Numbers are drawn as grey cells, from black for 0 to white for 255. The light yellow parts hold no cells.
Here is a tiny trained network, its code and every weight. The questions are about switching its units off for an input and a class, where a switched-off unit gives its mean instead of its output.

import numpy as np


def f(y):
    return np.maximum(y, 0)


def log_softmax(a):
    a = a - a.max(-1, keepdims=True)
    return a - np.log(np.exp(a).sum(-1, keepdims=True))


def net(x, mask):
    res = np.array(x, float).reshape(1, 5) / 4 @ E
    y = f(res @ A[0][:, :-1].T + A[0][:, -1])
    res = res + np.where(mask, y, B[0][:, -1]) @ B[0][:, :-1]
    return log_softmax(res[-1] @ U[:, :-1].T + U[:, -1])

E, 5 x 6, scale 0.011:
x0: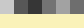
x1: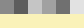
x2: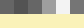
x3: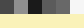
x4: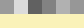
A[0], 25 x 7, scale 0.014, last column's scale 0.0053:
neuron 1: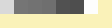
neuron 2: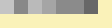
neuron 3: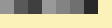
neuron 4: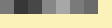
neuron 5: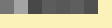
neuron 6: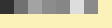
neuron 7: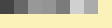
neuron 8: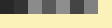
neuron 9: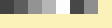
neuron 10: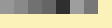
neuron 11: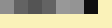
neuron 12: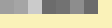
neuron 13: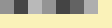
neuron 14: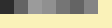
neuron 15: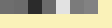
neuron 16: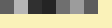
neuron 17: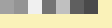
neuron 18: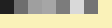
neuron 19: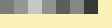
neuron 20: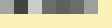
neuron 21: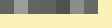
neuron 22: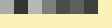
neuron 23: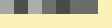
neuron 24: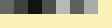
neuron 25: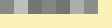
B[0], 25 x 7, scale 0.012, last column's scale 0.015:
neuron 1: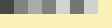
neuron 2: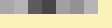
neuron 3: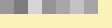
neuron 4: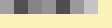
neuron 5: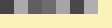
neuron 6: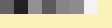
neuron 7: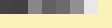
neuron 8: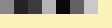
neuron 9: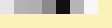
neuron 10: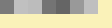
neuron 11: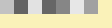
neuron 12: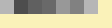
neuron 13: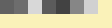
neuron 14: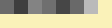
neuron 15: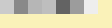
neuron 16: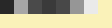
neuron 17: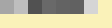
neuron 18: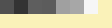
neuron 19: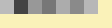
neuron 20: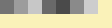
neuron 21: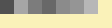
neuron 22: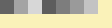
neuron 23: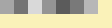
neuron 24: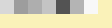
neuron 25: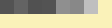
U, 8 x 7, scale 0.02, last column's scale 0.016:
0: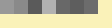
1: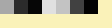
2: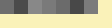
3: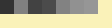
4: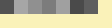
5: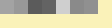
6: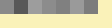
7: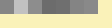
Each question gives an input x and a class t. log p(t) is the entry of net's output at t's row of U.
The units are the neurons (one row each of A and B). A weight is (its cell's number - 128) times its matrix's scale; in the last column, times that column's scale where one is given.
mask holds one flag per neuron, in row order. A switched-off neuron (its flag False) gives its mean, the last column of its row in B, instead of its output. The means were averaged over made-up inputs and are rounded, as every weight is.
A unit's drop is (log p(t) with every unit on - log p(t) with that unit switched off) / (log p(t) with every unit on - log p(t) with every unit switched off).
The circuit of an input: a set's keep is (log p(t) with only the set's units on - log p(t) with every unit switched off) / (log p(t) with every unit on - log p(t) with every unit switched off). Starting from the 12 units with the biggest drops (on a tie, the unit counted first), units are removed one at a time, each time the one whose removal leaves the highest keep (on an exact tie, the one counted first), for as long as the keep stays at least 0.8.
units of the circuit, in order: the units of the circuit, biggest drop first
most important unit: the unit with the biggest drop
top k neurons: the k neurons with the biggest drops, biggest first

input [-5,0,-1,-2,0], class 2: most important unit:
neuron 24
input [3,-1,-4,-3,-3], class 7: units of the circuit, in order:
(neuron 6; neuron 18)
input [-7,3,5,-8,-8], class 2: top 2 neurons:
(neuron 8; neuron 14)
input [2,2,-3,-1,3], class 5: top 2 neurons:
(neuron 9; neuron 16)
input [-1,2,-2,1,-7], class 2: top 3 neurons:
(neuron 24; neuron 9; neuron 15)
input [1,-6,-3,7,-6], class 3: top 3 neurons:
(neuron 16; neuron 9; neuron 5)
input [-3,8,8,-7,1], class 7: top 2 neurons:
(neuron 17; neuron 9)
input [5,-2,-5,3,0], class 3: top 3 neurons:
(neuron 9; neuron 16; neuron 15)
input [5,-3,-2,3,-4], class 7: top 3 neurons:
(neuron 6; neuron 18; neuron 7)
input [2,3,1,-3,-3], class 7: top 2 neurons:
(neuron 6; neuron 18)
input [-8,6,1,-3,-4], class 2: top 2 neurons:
(neuron 24; neuron 14)
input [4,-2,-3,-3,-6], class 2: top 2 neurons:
(neuron 9; neuron 15)
